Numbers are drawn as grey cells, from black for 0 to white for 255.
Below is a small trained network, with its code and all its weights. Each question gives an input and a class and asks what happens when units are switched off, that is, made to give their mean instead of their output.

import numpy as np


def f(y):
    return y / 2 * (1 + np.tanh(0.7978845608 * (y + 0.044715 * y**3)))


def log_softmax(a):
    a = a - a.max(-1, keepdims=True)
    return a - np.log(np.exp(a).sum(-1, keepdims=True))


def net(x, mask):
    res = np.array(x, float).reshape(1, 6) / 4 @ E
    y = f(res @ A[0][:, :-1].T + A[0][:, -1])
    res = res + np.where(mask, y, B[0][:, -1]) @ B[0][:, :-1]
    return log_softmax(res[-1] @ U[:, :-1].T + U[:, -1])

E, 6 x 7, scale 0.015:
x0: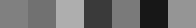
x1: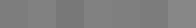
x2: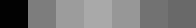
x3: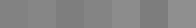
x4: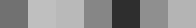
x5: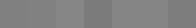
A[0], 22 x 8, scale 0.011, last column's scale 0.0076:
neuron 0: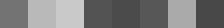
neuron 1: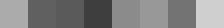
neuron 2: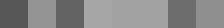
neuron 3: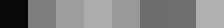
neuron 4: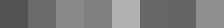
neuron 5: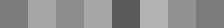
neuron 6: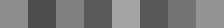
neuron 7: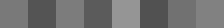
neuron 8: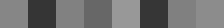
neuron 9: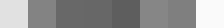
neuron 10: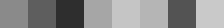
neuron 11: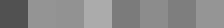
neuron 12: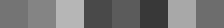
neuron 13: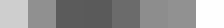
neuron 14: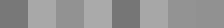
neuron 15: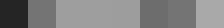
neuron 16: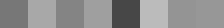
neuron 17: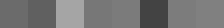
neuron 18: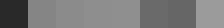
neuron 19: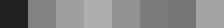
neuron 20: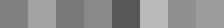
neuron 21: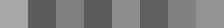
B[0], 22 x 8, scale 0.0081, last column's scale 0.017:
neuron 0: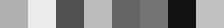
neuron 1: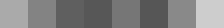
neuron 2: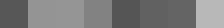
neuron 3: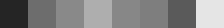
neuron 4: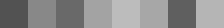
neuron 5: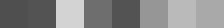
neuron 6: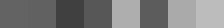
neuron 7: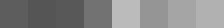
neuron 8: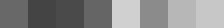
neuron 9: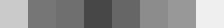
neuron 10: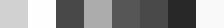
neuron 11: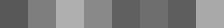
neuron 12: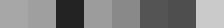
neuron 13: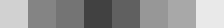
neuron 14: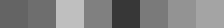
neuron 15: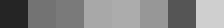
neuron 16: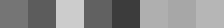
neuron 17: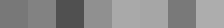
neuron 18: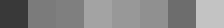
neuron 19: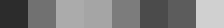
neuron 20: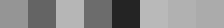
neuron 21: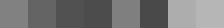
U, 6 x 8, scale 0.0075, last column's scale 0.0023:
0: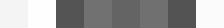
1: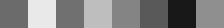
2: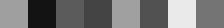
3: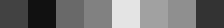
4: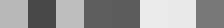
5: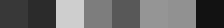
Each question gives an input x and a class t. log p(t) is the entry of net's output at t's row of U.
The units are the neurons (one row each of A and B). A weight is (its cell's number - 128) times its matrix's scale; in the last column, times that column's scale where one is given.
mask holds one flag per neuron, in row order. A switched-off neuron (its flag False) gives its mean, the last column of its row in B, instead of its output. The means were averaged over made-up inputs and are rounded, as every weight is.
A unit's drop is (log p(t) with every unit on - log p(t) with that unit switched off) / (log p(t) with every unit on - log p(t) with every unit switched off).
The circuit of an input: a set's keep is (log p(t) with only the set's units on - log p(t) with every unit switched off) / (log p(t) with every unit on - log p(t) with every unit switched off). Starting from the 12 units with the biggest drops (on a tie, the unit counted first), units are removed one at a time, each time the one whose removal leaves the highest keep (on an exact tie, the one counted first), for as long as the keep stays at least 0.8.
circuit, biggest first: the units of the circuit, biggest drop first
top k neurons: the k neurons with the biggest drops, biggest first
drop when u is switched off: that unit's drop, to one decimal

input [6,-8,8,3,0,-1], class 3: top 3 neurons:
neuron 10; neuron 8; neuron 7
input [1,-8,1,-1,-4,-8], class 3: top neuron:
neuron 0
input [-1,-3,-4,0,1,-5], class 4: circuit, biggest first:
neuron 10; neuron 12
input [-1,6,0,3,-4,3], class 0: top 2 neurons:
neuron 3; neuron 19
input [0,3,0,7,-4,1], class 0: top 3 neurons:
neuron 10; neuron 3; neuron 19
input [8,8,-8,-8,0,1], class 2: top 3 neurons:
neuron 10; neuron 8; neuron 21
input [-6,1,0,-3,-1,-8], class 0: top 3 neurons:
neuron 10; neuron 3; neuron 15
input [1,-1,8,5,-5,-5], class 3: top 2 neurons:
neuron 0; neuron 8
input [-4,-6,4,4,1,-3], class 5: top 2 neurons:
neuron 0; neuron 12
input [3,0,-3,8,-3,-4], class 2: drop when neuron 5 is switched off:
0.0
